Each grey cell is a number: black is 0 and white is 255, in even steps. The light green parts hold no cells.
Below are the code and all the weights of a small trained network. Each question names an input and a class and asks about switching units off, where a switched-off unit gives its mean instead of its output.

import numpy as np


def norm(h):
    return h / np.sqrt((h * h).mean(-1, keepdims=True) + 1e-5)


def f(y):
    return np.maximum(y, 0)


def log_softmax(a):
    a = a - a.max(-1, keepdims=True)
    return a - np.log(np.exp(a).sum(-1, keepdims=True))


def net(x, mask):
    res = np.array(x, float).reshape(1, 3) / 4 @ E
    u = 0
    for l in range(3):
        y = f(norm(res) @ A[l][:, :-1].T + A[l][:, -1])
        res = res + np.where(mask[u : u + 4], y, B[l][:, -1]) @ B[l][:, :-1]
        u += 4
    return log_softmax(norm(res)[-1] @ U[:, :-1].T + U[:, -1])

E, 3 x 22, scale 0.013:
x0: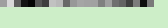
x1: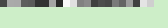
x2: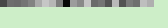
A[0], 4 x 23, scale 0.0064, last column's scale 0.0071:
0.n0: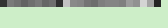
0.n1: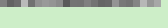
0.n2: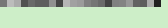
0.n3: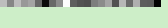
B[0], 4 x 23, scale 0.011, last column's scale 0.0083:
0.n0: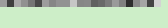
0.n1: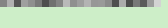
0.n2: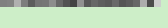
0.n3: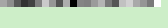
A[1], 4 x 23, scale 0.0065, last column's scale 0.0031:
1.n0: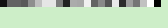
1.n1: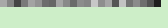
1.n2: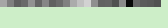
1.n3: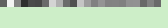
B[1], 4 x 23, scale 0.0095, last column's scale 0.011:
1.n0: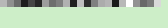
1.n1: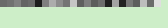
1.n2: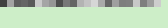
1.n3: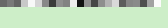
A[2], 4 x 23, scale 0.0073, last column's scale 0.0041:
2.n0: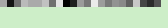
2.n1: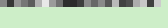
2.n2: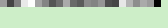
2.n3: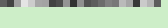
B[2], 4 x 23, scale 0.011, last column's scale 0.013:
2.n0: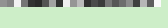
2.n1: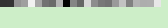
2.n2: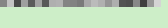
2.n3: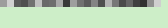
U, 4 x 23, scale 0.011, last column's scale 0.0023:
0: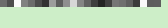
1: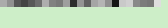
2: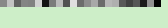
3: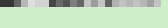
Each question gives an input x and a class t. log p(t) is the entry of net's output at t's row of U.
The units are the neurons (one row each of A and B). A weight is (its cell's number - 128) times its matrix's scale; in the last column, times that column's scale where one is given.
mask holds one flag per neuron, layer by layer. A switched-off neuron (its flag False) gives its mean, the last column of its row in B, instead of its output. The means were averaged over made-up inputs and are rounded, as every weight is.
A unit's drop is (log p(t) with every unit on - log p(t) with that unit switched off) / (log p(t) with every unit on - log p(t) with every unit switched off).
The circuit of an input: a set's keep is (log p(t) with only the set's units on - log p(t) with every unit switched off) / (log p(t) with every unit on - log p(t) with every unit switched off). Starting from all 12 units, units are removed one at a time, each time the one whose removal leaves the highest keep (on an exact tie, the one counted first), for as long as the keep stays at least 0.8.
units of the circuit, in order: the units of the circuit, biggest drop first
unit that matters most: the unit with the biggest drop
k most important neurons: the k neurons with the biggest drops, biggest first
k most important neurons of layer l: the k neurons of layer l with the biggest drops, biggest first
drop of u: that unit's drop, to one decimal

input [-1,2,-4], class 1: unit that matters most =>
0.n3
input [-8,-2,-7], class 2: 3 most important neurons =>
(2.n2, 2.n3, 1.n0)
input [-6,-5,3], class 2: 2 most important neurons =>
(2.n2, 2.n3)
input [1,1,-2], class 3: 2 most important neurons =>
(1.n0, 2.n1)
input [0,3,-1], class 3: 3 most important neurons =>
(2.n1, 2.n0, 1.n0)
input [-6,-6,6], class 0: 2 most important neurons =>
(2.n0, 1.n3)
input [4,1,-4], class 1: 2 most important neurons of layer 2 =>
(2.n1, 2.n3)
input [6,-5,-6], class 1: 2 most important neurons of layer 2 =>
(2.n3, 2.n2)
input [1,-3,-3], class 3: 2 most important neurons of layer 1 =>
(1.n1, 1.n0)
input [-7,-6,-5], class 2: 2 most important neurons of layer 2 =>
(2.n2, 2.n3)
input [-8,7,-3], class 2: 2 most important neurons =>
(2.n3, 1.n1)
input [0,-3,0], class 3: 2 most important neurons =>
(1.n1, 2.n1)
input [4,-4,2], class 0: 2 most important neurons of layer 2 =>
(2.n0, 2.n2)
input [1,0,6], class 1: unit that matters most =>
1.n0
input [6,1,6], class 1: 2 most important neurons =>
(1.n0, 2.n1)
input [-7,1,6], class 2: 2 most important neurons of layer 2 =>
(2.n3, 2.n2)
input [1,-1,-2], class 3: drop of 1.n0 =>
0.2
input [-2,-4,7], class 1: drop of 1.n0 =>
0.9
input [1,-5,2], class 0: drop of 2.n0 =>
0.6
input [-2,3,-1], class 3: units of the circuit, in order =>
(2.n0)
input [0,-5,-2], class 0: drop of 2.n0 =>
0.3
